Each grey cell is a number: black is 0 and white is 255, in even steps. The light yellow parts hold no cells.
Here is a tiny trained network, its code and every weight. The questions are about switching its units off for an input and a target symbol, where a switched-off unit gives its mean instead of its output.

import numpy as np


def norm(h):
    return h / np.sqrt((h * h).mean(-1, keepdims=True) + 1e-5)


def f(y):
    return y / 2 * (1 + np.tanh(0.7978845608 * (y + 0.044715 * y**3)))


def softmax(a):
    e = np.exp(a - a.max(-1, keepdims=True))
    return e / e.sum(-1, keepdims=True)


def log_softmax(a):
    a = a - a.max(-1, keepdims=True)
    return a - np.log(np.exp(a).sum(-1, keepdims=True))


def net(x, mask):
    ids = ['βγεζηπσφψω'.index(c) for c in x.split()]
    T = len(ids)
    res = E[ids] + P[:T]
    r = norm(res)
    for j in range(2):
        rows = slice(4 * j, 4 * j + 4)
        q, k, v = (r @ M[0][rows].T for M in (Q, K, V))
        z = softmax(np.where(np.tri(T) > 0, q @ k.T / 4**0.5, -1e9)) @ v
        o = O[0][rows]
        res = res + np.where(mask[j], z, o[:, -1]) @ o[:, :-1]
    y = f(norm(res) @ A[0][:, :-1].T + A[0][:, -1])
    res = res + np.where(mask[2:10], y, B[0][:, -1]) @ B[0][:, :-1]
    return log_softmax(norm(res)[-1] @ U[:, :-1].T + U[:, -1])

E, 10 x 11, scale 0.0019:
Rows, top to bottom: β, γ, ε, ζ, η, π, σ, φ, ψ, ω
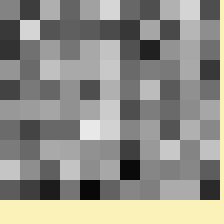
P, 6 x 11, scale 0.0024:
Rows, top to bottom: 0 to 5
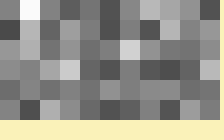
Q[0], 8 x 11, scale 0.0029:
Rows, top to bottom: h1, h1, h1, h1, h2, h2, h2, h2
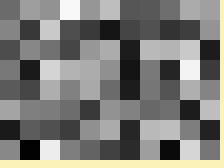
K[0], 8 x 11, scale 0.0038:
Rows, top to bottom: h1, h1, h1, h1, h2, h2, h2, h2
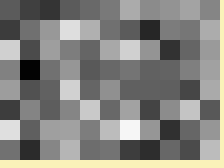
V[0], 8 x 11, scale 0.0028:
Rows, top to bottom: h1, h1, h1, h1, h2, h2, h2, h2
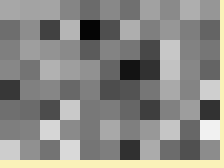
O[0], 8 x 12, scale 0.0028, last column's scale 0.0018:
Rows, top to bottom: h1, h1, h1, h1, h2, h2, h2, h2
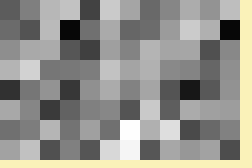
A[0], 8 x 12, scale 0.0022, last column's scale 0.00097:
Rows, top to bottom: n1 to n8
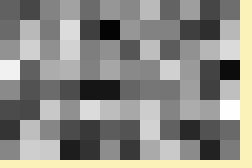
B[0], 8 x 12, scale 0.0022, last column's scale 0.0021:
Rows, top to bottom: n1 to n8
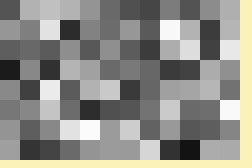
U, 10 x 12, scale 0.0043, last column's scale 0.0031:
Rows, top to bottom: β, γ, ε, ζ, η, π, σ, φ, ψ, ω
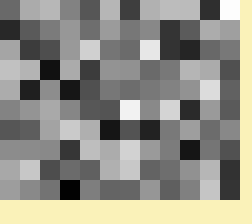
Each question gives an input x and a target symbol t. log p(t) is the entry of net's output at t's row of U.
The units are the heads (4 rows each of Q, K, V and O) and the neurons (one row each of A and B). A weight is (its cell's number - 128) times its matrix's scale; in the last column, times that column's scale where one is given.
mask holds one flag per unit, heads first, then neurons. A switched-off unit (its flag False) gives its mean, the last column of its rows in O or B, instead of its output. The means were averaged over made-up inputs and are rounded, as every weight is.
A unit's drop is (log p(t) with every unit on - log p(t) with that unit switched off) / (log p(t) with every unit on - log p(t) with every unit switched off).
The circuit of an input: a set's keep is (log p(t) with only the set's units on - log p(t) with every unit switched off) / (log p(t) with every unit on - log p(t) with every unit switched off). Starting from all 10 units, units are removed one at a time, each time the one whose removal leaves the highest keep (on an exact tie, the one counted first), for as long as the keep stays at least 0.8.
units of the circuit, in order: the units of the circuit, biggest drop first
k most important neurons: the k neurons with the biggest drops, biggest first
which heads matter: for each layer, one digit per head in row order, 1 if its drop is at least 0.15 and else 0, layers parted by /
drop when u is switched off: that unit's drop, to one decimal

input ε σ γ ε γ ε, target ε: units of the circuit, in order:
h1; h2; n8
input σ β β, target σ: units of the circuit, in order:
h2; n4
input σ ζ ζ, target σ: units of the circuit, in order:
h1; h2
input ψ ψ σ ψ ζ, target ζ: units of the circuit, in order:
h2
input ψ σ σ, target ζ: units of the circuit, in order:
h2; n7
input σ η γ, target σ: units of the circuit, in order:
n7; h1
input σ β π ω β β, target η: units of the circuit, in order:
h1; n8
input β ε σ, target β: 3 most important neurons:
n6; n8; n4
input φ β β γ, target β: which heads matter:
10
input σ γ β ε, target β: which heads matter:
10
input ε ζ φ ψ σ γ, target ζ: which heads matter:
01
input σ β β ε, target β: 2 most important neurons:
n3; n4
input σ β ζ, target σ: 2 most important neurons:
n4; n1
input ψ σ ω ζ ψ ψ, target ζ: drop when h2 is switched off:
1.0
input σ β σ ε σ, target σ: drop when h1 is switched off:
0.3
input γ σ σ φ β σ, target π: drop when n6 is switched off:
0.1
